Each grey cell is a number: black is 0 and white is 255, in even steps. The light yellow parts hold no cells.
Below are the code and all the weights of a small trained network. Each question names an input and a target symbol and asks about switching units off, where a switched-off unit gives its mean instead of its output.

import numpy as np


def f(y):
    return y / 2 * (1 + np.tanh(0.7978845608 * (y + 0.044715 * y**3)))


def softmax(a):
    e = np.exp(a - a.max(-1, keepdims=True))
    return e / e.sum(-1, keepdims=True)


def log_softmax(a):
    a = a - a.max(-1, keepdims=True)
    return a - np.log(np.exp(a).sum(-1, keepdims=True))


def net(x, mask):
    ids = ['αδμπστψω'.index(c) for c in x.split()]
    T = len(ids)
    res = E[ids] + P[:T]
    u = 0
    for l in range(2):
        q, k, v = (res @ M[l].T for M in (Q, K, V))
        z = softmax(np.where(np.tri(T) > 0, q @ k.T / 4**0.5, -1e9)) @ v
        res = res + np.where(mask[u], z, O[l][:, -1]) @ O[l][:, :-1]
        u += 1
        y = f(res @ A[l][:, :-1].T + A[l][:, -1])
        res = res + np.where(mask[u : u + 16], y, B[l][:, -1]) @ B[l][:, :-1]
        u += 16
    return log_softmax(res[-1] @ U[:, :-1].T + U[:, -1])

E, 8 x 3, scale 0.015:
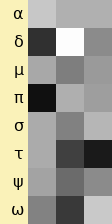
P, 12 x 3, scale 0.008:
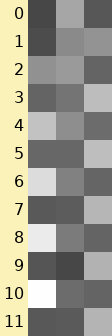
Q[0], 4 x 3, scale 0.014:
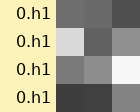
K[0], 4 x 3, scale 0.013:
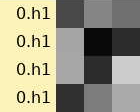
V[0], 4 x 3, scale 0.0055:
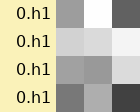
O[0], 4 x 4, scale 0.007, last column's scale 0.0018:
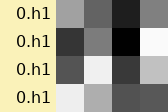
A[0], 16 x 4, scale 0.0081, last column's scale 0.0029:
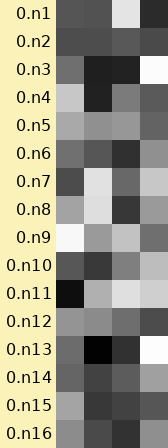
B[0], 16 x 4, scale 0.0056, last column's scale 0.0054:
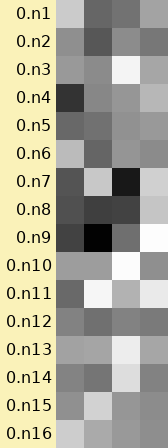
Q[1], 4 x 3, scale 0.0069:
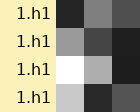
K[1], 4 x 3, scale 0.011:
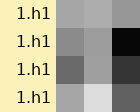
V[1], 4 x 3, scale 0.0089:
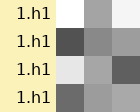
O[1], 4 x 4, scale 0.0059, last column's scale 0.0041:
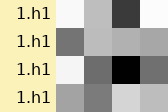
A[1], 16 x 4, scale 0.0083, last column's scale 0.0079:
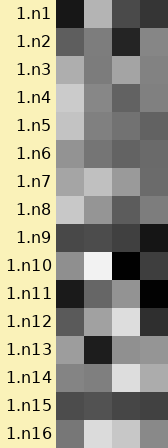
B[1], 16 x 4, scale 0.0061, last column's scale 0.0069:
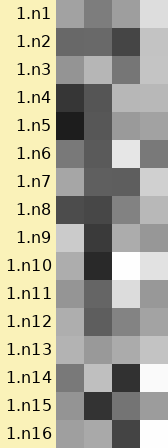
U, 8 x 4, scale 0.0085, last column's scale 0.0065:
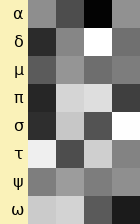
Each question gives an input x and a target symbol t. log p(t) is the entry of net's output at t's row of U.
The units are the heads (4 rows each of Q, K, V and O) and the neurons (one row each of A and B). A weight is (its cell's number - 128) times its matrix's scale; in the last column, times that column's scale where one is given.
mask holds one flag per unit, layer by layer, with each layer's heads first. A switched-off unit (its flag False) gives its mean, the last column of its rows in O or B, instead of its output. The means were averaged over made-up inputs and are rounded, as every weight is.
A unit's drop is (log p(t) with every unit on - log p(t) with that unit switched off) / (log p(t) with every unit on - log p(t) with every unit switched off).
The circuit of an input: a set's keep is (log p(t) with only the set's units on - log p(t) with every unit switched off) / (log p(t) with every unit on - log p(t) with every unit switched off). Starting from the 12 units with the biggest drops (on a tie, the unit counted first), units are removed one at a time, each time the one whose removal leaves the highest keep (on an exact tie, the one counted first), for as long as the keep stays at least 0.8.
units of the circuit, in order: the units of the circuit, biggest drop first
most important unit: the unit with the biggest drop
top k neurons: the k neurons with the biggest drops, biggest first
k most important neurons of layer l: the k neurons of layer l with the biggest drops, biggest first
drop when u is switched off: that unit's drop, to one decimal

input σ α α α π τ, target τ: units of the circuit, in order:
[0.n3, 0.n13]
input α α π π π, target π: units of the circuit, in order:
[1.h1, 0.n11]
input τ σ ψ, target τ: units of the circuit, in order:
[0.h1]
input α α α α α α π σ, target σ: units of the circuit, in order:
[0.h1, 1.n10]
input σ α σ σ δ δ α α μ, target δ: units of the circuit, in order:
[1.h1, 0.n7, 0.h1]
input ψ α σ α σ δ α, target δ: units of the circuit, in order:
[1.h1, 0.n7, 0.h1]
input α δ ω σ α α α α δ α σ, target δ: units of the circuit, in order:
[1.h1, 0.n7, 0.n8, 0.h1]
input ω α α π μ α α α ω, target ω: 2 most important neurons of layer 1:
[1.n14, 1.n10]
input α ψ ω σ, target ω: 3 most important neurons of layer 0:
[0.n9, 0.n11, 0.n8]
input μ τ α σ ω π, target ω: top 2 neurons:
[1.n16, 0.n11]
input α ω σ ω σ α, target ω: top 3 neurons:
[0.n11, 1.n16, 0.n9]
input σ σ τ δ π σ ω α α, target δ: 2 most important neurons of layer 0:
[0.n11, 0.n9]
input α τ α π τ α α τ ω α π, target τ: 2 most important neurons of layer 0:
[0.n7, 0.n13]
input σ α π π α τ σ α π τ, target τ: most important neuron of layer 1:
[1.n4]
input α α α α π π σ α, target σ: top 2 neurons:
[0.n9, 1.n10]
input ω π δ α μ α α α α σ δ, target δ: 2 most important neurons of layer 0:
[0.n7, 0.n8]
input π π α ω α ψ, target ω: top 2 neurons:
[0.n9, 0.n11]
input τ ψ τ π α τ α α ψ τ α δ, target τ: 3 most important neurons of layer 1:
[1.n10, 1.n1, 1.n14]
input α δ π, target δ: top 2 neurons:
[1.n11, 0.n8]
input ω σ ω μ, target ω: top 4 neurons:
[0.n9, 0.n11, 0.n8, 1.n16]
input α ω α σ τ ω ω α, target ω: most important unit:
0.h1
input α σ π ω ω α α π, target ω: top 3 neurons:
[0.n11, 1.n16, 0.n9]
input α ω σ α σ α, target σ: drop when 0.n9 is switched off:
-0.2
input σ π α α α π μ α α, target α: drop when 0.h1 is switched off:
0.9
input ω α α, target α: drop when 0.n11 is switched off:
0.2
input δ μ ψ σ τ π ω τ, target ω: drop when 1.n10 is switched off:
0.3
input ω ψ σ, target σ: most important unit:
1.n10
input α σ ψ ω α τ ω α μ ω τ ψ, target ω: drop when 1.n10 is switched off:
0.1
